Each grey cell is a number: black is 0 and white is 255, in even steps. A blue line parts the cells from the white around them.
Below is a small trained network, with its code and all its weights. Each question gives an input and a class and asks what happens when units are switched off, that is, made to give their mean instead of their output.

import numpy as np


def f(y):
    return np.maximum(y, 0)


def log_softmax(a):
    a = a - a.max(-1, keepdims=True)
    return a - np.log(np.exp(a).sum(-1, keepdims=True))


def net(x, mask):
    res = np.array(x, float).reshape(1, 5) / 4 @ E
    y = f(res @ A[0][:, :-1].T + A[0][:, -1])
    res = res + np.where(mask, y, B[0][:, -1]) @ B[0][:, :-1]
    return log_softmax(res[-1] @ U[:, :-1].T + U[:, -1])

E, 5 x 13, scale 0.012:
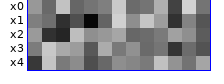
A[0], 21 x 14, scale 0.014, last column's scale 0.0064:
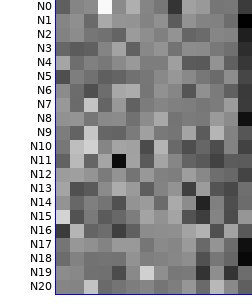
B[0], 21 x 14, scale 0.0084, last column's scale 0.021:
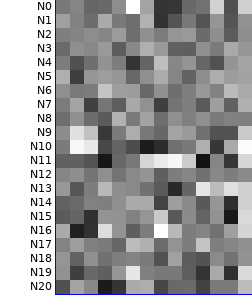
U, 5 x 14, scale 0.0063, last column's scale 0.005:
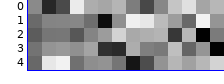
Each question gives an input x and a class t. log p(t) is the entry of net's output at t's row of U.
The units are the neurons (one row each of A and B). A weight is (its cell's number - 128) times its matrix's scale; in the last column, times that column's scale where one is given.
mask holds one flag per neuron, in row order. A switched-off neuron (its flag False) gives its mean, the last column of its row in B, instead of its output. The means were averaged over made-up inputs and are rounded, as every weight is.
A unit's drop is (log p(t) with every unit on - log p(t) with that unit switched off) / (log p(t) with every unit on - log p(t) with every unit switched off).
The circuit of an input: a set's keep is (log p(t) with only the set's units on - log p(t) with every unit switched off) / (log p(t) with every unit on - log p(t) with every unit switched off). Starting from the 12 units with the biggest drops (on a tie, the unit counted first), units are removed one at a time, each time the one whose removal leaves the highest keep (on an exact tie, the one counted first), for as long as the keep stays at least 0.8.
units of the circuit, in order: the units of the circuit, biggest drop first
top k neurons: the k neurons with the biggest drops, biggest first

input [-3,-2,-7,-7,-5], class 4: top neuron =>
(N16)
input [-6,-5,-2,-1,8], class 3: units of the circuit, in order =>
(N16 N10)
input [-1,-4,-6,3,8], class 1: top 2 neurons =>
(N16 N11)
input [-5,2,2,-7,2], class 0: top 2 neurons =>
(N10 N11)
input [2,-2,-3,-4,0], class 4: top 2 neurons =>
(N11 N15)
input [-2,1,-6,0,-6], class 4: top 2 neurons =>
(N16 N11)
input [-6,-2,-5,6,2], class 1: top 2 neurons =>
(N11 N10)
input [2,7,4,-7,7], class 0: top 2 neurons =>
(N11 N16)
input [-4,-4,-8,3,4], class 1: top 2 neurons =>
(N16 N11)
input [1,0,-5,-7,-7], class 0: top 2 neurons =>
(N10 N11)
